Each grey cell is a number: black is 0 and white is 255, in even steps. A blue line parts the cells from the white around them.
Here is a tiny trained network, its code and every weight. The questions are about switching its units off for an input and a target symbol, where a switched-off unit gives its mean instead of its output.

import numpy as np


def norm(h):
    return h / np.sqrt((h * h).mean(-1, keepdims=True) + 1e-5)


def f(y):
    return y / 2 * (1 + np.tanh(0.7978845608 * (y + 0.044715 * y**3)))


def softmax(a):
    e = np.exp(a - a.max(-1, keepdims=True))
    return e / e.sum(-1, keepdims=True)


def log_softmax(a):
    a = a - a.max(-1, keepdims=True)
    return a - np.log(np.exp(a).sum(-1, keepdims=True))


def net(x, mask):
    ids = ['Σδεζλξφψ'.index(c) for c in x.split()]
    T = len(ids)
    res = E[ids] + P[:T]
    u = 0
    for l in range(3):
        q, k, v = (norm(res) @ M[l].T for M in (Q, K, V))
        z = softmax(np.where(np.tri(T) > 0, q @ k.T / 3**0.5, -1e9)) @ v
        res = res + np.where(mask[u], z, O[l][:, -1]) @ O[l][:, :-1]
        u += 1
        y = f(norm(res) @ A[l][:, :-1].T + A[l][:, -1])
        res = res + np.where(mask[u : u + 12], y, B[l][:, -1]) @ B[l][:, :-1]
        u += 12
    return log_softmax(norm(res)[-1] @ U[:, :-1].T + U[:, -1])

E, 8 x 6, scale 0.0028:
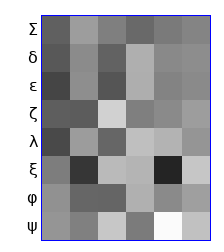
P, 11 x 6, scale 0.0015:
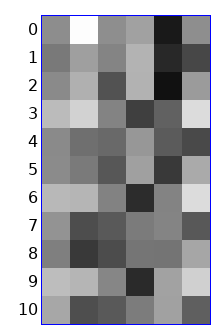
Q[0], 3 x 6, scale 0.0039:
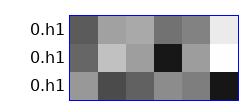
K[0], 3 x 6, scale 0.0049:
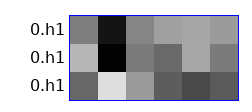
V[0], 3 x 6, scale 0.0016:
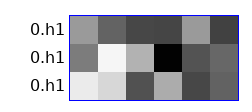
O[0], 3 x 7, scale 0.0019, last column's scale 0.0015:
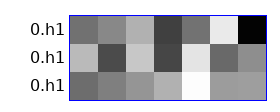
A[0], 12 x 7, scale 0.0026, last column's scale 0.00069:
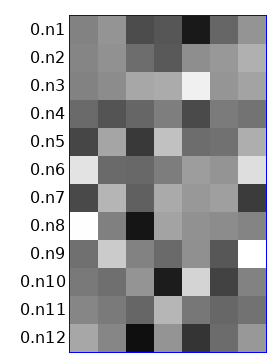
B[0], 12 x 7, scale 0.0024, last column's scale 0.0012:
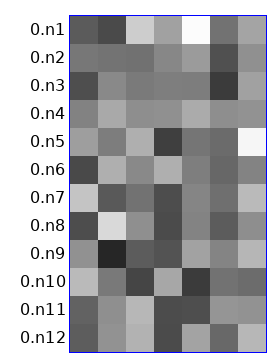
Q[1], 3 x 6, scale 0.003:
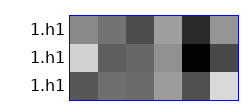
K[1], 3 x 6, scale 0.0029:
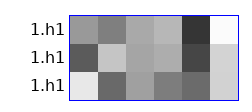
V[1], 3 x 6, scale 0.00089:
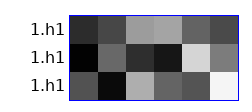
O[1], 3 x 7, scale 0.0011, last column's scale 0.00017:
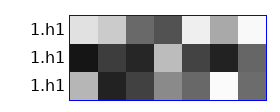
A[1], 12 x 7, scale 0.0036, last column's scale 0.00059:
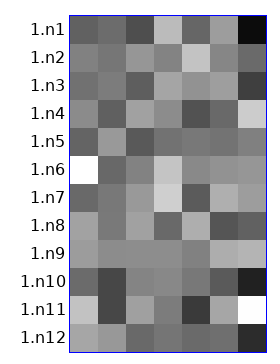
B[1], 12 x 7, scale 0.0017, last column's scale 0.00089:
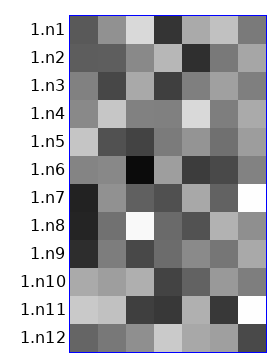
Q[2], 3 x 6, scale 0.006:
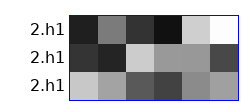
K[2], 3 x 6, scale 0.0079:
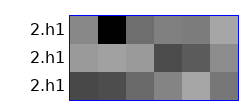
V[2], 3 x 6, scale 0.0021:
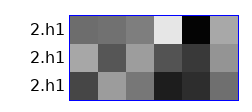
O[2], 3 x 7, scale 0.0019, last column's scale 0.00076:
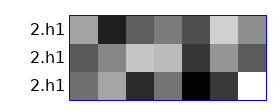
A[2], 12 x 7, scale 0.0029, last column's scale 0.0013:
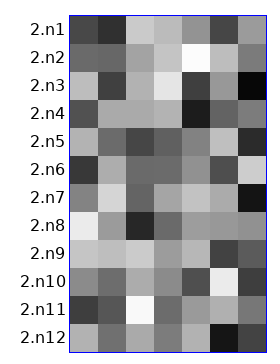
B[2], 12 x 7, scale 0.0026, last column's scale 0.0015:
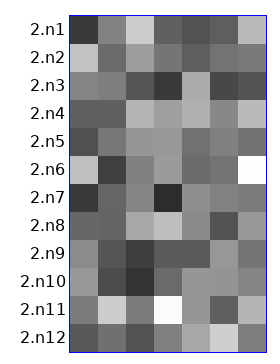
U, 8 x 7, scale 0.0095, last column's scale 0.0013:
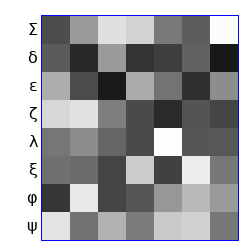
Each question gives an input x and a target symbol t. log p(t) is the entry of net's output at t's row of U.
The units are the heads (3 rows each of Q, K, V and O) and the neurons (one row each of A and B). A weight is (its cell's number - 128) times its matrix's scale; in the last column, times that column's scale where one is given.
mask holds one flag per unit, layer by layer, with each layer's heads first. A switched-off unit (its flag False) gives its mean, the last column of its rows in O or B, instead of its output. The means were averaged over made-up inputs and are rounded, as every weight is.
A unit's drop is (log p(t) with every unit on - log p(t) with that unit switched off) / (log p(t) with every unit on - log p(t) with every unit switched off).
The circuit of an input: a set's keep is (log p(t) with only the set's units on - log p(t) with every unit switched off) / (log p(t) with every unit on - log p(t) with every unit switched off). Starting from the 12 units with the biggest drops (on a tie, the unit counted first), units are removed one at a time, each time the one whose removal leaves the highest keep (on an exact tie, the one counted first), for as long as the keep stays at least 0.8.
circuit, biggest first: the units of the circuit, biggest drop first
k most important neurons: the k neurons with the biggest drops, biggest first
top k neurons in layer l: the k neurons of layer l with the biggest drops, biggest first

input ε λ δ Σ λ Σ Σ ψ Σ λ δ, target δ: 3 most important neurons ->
[1.n11; 2.n11; 2.n1]
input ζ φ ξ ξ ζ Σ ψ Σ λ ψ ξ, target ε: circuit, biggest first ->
[1.n11; 1.n6]
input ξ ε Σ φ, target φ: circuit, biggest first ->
[0.n8; 2.n7]
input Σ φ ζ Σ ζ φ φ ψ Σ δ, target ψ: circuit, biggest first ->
[2.h1; 2.n2]
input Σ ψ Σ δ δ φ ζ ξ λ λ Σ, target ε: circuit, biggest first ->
[0.n10]
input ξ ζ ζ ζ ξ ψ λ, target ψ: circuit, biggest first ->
[2.h1; 2.n2]
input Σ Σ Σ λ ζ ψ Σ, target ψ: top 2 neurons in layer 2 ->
[2.n1; 2.n8]
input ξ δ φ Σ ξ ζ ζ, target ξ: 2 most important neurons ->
[0.n5; 2.n1]
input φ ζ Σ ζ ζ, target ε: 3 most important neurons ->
[1.n11; 0.n12; 0.n1]
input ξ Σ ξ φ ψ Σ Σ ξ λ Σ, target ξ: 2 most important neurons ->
[1.n11; 1.n7]
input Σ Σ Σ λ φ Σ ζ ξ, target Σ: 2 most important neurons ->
[1.n7; 0.n7]
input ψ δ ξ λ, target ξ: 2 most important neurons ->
[0.n1; 2.n1]
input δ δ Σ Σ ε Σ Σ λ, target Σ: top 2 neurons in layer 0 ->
[0.n9; 0.n11]
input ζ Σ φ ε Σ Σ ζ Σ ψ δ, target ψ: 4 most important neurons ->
[2.n2; 1.n11; 0.n10; 1.n7]
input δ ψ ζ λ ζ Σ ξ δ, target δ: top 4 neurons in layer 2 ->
[2.n11; 2.n1; 2.n8; 2.n6]
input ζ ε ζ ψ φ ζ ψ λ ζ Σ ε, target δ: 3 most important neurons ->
[1.n11; 2.n11; 2.n1]
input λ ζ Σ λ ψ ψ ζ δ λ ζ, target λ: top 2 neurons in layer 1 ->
[1.n11; 1.n8]
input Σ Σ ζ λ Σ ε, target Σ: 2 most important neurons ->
[1.n11; 0.n9]
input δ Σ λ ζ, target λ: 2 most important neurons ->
[1.n11; 0.n12]
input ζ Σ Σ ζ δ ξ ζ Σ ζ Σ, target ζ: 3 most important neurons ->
[2.n4; 1.n11; 2.n12]
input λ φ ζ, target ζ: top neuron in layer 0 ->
[0.n6]
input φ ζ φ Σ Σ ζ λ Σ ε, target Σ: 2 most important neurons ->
[1.n11; 2.n11]
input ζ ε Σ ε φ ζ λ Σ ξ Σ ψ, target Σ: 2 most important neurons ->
[1.n11; 0.n3]
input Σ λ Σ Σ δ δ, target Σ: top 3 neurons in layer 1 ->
[1.n11; 1.n6; 1.n7]
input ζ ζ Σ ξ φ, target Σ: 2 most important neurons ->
[1.n11; 0.n8]
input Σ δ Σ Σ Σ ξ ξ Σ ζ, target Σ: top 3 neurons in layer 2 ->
[2.n11; 2.n9; 2.n12]
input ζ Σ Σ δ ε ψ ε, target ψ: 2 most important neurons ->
[1.n6; 2.n1]
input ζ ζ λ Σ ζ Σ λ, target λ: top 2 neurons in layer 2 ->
[2.n7; 2.n1]
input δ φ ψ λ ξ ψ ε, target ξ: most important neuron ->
[0.n1]
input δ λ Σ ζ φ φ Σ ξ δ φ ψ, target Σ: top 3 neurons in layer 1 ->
[1.n11; 1.n8; 1.n2]
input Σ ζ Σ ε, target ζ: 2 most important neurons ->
[0.n5; 0.n12]
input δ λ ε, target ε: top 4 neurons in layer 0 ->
[0.n7; 0.n5; 0.n12; 0.n6]
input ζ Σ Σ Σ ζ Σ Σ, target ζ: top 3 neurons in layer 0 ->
[0.n1; 0.n12; 0.n9]
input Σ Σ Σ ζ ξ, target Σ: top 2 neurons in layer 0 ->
[0.n9; 0.n7]
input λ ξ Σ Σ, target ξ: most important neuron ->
[2.n1]
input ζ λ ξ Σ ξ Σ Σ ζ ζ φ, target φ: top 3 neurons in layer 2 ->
[2.n7; 2.n1; 2.n11]
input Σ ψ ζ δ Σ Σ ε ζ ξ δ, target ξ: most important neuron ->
[1.n11]
